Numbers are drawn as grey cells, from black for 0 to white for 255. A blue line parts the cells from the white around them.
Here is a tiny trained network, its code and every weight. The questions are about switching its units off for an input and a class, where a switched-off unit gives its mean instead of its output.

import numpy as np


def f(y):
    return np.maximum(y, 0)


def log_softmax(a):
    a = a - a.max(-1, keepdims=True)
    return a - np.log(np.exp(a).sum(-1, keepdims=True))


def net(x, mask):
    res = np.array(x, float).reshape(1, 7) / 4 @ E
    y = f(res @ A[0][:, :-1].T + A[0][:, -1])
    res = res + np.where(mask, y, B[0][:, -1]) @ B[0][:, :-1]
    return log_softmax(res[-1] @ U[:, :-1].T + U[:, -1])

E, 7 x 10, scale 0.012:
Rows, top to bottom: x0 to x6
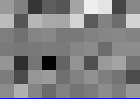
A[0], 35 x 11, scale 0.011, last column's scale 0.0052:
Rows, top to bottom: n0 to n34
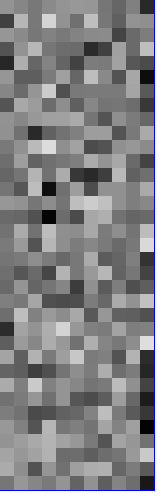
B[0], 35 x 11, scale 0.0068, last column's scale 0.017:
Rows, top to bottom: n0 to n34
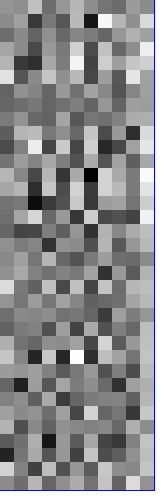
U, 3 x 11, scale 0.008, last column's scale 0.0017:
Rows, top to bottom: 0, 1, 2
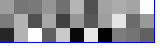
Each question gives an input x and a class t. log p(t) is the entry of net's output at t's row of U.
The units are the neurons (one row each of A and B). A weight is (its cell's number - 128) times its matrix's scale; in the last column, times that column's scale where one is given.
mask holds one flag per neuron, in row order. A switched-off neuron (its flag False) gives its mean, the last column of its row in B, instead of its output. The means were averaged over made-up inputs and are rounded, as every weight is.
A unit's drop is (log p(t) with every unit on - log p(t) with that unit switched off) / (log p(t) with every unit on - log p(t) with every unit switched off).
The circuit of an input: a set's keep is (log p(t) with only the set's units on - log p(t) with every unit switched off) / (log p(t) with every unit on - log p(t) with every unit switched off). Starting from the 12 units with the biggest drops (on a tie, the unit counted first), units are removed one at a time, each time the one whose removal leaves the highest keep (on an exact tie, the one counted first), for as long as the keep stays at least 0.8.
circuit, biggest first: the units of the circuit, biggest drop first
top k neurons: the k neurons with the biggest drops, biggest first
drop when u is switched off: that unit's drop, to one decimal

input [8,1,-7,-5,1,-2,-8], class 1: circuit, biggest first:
n14, n9
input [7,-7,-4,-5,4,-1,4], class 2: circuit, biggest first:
n15
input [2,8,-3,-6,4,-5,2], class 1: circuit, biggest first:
n25, n13
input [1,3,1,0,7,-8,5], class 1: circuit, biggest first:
n13, n10
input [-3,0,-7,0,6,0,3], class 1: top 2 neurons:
n13, n10
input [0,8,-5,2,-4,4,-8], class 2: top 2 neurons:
n10, n12
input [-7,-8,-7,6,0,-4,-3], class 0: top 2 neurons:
n4, n34
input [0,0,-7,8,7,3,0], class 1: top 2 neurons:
n13, n10
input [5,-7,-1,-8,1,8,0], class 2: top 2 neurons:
n15, n12
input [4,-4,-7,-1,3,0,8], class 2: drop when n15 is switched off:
0.1
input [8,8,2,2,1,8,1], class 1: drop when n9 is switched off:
0.2
